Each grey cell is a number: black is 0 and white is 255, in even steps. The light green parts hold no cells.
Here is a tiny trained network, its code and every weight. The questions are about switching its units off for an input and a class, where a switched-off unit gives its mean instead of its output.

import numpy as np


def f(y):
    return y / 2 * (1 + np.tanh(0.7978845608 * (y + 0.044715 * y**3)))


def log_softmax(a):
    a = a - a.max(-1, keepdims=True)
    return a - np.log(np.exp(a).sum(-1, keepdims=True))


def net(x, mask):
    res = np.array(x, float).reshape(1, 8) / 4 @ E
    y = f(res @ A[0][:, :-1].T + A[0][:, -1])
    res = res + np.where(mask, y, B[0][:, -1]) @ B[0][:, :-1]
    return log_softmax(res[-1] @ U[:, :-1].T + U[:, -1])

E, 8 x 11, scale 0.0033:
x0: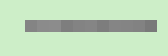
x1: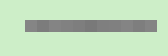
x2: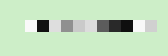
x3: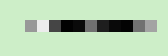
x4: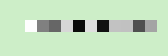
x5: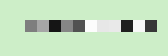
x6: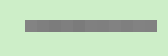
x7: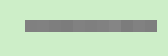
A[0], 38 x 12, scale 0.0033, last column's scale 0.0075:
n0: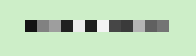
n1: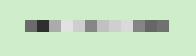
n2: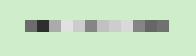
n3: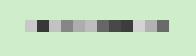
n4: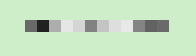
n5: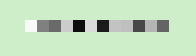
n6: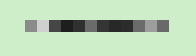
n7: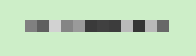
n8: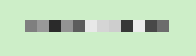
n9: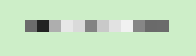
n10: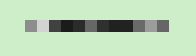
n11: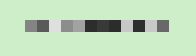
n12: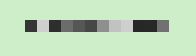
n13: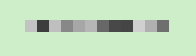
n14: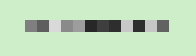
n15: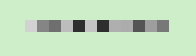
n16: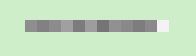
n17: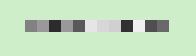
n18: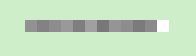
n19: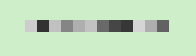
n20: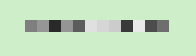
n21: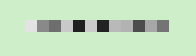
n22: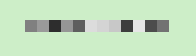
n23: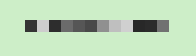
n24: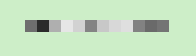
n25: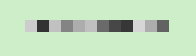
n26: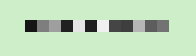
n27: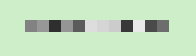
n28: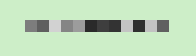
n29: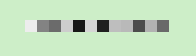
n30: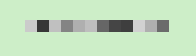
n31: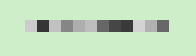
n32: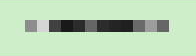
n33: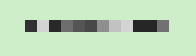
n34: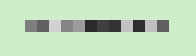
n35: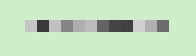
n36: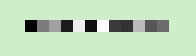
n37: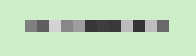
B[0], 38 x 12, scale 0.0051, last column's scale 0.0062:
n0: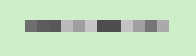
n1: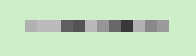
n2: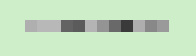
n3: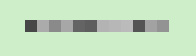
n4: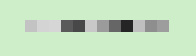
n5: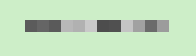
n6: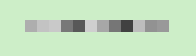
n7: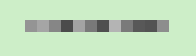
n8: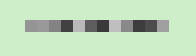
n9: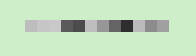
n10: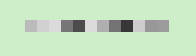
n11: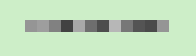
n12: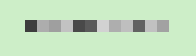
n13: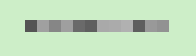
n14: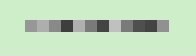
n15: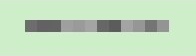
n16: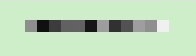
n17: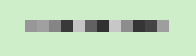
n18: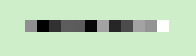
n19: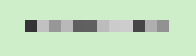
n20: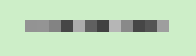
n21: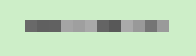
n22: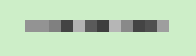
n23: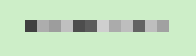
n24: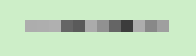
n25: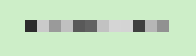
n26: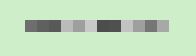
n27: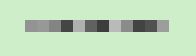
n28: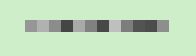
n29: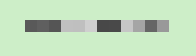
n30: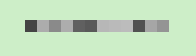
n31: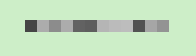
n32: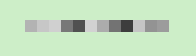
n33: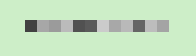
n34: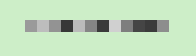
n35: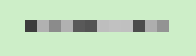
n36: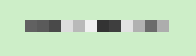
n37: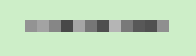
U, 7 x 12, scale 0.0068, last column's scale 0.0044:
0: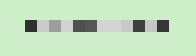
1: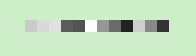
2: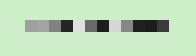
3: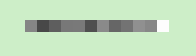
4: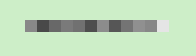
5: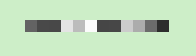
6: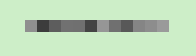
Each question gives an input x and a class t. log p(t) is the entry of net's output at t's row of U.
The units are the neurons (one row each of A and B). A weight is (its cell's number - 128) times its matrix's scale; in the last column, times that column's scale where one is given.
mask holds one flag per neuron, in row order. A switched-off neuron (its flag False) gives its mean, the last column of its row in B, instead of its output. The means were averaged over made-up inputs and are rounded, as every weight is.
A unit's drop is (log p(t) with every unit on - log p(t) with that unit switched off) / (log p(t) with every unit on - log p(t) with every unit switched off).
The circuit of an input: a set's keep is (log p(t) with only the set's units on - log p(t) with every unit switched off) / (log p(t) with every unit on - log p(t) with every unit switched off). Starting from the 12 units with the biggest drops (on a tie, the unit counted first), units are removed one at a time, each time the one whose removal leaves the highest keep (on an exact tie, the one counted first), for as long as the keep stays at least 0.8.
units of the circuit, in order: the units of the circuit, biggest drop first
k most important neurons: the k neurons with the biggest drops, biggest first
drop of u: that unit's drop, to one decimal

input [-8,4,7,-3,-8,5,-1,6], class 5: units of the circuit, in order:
[n36]
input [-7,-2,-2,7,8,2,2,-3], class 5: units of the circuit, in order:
[n29; n5]
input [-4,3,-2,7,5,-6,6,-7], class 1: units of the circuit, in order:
[n10; n32]
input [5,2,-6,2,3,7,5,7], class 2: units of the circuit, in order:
[n17; n8]
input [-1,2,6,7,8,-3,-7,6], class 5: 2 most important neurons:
[n29; n5]
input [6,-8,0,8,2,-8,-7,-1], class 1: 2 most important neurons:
[n10; n32]
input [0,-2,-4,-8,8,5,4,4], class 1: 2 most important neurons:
[n4; n9]
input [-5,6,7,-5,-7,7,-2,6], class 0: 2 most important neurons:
[n25; n19]
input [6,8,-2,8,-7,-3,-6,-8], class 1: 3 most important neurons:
[n10; n32; n6]
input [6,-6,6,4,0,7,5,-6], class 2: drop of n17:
0.2
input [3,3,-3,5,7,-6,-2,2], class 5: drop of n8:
0.1
